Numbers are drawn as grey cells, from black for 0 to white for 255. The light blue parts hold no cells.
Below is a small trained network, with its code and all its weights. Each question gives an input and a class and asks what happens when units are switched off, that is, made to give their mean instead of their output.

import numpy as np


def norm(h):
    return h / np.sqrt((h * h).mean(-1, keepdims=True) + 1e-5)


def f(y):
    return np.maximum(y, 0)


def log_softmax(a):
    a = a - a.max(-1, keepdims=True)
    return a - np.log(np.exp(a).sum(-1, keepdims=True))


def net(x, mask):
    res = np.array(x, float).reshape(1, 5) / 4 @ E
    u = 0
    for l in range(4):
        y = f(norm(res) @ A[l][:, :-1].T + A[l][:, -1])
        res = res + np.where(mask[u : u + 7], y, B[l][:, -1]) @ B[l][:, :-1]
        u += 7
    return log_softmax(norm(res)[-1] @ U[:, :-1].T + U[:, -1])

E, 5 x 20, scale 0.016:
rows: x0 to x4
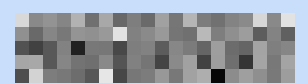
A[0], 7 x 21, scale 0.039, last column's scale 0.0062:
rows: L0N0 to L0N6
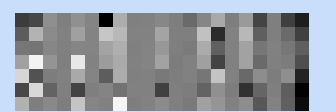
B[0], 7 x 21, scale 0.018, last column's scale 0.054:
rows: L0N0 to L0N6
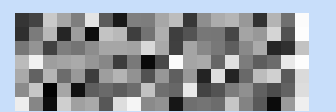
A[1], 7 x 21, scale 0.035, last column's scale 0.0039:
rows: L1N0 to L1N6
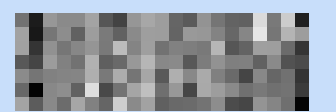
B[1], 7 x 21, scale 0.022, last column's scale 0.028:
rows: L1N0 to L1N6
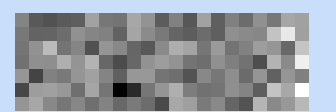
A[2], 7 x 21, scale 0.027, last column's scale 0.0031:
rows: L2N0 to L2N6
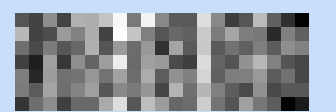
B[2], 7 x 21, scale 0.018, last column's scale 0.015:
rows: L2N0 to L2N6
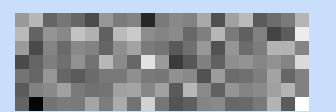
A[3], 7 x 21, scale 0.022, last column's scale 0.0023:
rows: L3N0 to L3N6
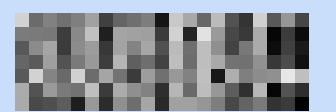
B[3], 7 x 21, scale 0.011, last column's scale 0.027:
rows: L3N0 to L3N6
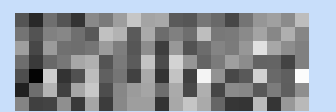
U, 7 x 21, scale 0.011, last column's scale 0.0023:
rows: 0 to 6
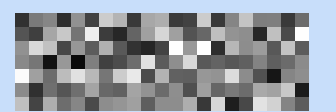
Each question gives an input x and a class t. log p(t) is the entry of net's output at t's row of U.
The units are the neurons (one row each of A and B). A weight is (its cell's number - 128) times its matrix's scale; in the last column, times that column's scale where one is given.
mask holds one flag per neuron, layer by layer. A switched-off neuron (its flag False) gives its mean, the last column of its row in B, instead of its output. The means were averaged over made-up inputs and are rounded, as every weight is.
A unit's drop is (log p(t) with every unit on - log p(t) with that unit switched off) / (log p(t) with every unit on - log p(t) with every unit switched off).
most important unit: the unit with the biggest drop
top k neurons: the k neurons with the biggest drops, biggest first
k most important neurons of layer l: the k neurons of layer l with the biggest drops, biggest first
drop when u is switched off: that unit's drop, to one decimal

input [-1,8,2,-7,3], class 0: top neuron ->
[L0N1]
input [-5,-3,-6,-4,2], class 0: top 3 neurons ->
[L0N1; L0N2; L1N5]
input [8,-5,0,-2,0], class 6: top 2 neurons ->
[L0N6; L0N0]
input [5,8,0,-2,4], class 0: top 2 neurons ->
[L0N1; L0N2]
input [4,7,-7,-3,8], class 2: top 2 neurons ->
[L0N3; L0N1]
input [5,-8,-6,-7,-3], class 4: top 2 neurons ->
[L1N5; L0N1]
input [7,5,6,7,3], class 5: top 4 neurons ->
[L0N1; L0N5; L0N4; L0N0]
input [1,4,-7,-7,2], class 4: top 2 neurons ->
[L0N6; L0N3]
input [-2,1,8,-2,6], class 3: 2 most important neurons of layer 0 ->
[L0N5; L0N0]
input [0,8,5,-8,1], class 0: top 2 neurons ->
[L0N1; L0N2]
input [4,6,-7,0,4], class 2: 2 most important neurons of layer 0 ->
[L0N3; L0N1]
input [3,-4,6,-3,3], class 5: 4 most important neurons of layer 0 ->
[L0N5; L0N1; L0N4; L0N0]
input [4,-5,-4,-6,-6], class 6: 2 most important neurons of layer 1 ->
[L1N2; L1N6]
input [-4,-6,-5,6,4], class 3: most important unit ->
L0N5
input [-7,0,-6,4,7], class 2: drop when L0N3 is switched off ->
1.3
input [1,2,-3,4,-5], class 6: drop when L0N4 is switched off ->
0.9
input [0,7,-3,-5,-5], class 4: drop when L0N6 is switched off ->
1.2
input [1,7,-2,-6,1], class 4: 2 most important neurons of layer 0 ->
[L0N6; L0N3]
